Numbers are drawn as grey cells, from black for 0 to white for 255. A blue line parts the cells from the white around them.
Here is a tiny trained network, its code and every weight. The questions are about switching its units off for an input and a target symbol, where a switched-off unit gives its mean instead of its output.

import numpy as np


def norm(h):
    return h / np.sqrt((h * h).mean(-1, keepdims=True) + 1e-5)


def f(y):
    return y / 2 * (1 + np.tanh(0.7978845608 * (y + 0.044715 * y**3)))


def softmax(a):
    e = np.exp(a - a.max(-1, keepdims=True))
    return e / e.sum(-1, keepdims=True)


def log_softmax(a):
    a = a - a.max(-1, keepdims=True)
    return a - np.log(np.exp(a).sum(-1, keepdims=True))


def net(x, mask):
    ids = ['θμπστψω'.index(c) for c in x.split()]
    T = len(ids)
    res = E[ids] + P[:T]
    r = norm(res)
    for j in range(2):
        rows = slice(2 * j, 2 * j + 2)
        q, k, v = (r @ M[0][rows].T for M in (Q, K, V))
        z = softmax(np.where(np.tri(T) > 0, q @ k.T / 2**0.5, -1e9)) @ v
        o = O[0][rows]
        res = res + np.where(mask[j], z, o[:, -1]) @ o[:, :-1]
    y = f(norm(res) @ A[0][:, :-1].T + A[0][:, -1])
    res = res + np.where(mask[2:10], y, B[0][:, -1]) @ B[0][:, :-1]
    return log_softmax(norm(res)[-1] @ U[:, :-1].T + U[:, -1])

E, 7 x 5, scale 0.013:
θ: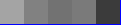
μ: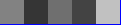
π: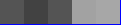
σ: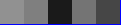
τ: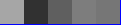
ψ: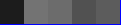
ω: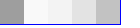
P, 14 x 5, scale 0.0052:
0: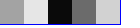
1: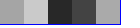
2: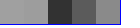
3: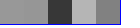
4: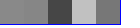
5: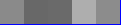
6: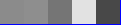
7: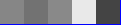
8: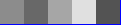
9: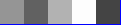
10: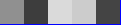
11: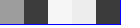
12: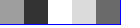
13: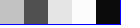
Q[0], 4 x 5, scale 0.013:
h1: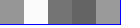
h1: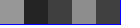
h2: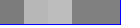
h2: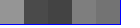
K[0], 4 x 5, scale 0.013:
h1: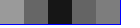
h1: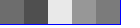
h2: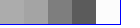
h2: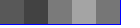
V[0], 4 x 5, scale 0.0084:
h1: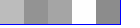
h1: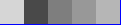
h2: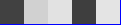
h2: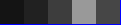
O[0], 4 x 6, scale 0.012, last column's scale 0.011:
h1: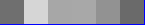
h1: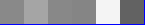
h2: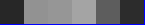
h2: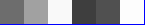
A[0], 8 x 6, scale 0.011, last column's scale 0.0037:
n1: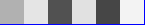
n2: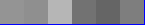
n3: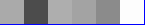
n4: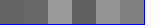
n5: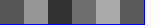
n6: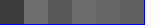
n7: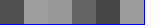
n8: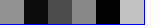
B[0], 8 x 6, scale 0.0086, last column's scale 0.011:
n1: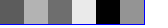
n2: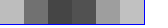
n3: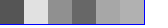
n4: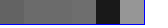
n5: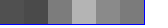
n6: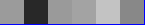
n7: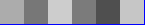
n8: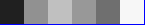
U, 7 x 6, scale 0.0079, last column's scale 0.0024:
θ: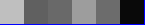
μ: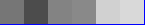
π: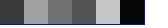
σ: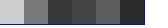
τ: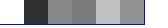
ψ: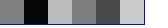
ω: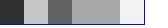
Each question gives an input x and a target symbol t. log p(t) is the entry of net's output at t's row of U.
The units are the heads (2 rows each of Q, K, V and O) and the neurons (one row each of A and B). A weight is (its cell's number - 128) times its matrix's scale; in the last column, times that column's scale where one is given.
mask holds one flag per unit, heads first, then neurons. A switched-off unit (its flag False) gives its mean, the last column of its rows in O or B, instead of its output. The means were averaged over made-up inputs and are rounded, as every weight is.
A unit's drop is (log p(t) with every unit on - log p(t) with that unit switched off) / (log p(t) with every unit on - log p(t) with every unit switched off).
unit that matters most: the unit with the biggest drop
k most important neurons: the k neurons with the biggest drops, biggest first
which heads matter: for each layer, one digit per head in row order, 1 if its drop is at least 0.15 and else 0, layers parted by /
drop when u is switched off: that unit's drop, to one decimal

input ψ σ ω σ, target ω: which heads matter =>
10
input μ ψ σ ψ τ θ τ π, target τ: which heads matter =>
11
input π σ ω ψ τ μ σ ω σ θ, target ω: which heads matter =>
10
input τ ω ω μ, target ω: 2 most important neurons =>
[n2 n7]
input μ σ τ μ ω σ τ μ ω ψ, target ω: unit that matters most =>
h1
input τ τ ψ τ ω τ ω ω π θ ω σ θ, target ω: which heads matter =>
11
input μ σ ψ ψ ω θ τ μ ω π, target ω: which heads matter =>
10
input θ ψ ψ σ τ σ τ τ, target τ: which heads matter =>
11
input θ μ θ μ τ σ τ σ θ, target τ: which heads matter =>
11
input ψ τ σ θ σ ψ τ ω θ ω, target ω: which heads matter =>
01
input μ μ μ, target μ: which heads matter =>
11
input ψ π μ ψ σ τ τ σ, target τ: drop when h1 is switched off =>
0.6
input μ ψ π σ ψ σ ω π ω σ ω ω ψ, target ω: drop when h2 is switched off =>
0.4
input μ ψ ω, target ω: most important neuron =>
[n1]
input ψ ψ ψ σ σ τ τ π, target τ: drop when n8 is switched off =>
0.4
